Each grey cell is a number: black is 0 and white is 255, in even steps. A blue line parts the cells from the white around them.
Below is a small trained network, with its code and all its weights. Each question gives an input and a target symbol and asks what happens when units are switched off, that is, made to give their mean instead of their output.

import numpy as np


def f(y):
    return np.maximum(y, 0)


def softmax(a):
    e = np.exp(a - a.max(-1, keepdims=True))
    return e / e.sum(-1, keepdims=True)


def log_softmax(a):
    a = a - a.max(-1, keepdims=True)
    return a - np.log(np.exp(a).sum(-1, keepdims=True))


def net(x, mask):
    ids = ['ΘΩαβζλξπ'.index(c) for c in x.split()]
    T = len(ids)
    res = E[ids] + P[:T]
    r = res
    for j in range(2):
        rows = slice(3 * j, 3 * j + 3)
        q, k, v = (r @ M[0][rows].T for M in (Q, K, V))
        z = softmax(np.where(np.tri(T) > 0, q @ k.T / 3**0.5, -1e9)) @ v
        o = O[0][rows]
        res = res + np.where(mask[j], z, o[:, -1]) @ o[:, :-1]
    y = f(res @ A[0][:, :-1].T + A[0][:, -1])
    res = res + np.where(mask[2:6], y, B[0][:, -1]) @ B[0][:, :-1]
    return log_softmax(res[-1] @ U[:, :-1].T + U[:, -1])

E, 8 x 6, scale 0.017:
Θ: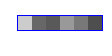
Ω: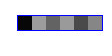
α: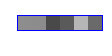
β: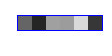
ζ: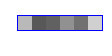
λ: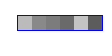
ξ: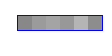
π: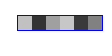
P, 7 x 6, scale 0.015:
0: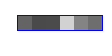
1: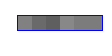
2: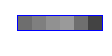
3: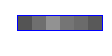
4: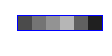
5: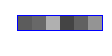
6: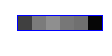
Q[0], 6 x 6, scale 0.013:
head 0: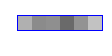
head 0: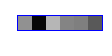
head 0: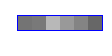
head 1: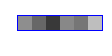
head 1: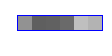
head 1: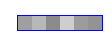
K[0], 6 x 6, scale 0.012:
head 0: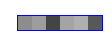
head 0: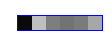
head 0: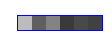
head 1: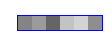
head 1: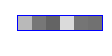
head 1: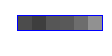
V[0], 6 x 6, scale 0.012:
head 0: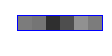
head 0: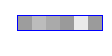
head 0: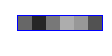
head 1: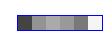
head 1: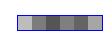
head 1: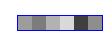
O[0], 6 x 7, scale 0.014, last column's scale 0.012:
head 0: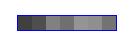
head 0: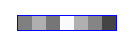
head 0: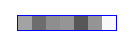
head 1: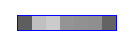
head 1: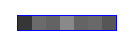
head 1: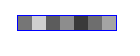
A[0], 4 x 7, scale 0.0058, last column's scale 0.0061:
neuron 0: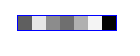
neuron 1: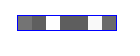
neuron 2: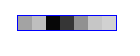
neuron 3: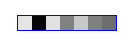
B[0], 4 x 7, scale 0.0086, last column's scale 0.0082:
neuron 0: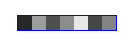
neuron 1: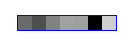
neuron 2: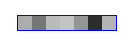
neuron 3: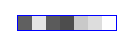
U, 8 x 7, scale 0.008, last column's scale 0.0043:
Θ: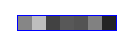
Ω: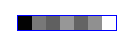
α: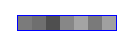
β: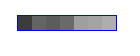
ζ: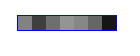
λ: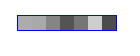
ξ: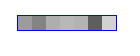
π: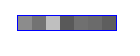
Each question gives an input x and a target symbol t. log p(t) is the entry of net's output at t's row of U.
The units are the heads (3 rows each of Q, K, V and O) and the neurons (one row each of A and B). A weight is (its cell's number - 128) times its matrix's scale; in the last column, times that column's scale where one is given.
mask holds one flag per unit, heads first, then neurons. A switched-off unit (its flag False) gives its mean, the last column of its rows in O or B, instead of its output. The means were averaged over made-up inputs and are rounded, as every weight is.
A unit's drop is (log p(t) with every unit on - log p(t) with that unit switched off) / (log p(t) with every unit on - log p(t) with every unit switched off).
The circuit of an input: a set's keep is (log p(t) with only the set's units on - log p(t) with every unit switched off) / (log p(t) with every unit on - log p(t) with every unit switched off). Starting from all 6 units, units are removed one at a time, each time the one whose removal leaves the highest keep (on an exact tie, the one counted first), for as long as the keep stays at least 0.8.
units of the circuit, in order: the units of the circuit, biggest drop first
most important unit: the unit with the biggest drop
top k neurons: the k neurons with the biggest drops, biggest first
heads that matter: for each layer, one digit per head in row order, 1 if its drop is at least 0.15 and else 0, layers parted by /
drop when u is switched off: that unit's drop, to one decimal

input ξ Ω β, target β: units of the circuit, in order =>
neuron 3; head 0
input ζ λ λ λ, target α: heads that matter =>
11
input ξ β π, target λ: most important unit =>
neuron 3
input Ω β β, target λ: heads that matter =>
01
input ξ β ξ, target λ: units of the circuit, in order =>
head 1; neuron 3
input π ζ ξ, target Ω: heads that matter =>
01
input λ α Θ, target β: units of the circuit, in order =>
head 1; neuron 3; head 0
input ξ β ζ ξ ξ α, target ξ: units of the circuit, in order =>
head 0; neuron 2
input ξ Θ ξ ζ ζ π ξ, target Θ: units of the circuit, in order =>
head 1; head 0
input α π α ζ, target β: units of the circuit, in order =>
head 1; head 0
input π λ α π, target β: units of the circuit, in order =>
head 1; neuron 3; head 0
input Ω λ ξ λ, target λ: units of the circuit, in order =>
neuron 3; head 1; neuron 1
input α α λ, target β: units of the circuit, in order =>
head 1; neuron 3; head 0
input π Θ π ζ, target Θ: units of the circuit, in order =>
head 1
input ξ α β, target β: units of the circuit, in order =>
neuron 3; head 1
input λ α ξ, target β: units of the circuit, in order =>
head 1; neuron 3
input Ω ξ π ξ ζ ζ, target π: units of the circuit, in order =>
head 0; neuron 1
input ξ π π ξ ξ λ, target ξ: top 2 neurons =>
neuron 2; neuron 3
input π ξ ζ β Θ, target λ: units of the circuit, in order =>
head 1; neuron 3; neuron 1
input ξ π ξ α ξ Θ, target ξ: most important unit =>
head 0
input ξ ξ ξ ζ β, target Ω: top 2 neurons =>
neuron 2; neuron 1
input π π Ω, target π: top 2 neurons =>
neuron 3; neuron 1
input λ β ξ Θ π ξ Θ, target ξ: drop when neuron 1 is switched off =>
0.0
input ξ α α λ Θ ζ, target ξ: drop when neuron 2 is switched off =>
0.2
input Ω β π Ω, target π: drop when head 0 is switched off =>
0.4
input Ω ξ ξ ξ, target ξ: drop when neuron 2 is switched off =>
-0.1
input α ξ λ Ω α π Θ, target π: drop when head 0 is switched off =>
0.7
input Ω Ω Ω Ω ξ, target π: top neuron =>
neuron 1
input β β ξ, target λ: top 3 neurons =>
neuron 3; neuron 1; neuron 2
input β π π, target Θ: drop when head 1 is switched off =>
0.5
